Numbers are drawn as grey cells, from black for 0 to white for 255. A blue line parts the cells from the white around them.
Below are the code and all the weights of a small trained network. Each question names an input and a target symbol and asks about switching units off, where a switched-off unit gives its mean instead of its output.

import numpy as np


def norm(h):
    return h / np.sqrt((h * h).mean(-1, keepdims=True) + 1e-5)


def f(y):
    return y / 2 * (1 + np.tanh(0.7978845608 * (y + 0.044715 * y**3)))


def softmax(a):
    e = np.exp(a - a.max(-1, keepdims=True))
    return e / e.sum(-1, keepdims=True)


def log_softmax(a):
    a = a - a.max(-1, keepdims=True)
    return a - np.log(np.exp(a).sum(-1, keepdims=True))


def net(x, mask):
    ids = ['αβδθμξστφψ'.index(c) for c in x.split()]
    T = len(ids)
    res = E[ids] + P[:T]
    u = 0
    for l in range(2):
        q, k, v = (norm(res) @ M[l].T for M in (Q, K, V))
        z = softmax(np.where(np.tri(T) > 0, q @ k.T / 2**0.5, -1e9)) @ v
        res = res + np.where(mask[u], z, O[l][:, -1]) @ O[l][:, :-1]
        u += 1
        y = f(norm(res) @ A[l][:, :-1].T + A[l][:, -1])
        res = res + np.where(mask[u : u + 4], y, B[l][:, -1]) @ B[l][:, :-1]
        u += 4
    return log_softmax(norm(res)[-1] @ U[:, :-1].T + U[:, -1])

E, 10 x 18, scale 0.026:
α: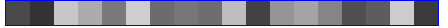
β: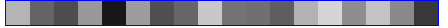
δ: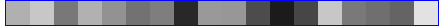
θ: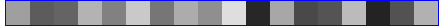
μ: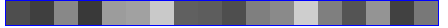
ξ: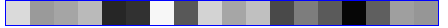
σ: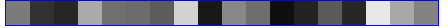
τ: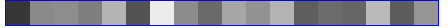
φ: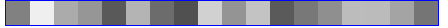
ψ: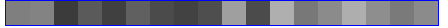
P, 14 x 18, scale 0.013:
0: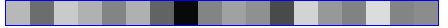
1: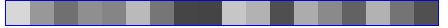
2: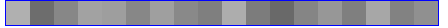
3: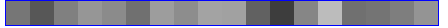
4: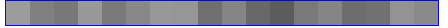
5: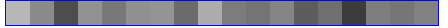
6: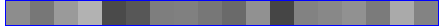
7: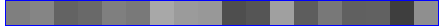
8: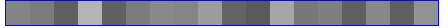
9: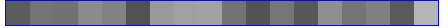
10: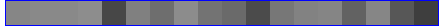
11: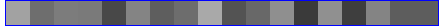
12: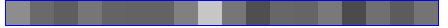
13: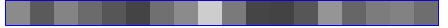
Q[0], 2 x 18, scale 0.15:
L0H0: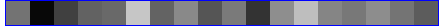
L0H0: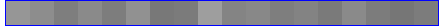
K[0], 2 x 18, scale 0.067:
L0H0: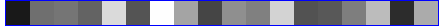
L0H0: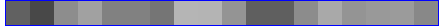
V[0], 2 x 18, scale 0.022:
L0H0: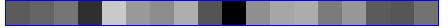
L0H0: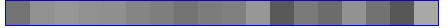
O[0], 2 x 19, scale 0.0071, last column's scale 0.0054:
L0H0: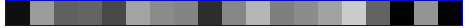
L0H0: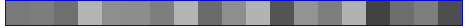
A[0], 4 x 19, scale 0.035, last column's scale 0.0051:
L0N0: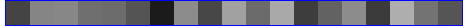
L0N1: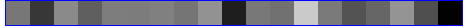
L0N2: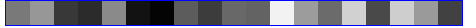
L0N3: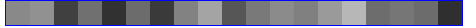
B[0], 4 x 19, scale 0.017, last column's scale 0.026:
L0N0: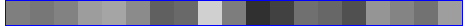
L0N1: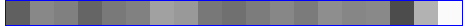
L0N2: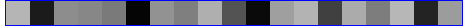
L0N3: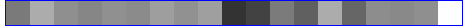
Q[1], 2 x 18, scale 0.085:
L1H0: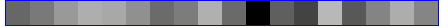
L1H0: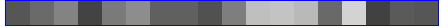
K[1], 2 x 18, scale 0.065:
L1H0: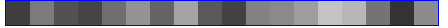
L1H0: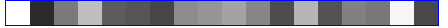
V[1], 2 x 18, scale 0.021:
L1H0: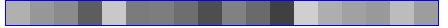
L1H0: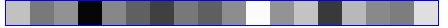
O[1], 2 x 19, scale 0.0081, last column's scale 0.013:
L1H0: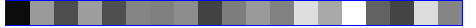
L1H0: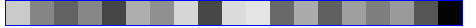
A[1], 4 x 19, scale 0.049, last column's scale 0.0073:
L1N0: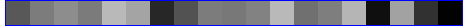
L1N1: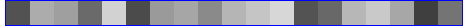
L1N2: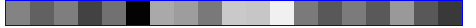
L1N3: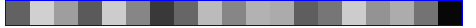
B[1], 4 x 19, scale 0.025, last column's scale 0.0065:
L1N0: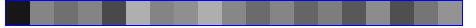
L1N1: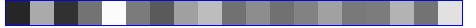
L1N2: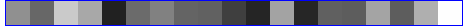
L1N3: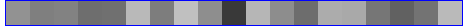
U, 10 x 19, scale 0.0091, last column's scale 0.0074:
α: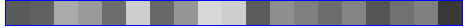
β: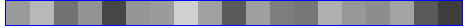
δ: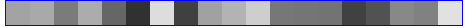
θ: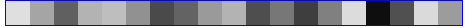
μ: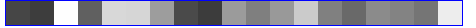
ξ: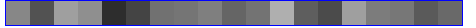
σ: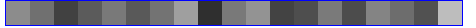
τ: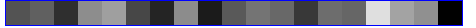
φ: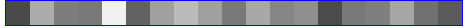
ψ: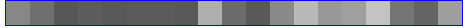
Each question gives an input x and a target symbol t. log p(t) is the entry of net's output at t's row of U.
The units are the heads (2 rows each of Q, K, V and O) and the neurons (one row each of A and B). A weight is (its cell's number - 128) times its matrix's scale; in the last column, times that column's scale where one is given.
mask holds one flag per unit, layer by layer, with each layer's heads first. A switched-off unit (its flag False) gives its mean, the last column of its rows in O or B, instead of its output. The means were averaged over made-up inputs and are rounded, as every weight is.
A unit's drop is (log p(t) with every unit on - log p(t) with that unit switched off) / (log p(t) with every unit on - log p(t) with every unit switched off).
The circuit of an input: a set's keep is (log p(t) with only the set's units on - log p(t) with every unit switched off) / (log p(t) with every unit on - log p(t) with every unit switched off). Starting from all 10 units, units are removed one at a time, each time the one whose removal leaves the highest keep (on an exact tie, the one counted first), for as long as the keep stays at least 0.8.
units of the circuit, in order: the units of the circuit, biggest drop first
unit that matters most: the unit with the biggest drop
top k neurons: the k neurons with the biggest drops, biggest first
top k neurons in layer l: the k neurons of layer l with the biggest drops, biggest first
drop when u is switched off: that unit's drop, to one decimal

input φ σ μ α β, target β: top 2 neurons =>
[L0N3; L0N0]
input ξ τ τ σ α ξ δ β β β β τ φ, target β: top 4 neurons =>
[L1N3; L0N1; L0N2; L1N2]
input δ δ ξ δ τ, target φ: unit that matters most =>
L0N3
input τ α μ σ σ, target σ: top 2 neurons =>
[L0N3; L0N1]
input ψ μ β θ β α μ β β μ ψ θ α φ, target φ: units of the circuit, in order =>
[L0H0; L1N1; L0N3; L0N0]
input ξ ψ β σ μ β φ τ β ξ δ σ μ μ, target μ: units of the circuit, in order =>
[L0N3; L1N2; L0N2]
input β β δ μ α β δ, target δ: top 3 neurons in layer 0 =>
[L0N3; L0N0; L0N2]
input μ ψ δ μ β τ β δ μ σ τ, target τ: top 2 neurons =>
[L1N2; L0N3]
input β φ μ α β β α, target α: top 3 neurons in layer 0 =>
[L0N0; L0N1; L0N3]
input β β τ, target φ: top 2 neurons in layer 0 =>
[L0N3; L0N2]
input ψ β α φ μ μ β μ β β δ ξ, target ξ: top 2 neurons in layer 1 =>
[L1N2; L1N1]
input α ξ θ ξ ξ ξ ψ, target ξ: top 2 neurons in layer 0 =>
[L0N2; L0N3]
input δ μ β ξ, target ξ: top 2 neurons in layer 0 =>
[L0N3; L0N0]
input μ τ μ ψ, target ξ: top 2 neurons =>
[L0N2; L1N2]
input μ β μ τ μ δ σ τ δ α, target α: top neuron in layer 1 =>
[L1N0]
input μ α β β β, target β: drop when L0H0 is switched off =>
0.1
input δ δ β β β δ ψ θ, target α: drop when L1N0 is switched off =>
0.8
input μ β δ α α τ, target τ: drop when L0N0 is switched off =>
0.1
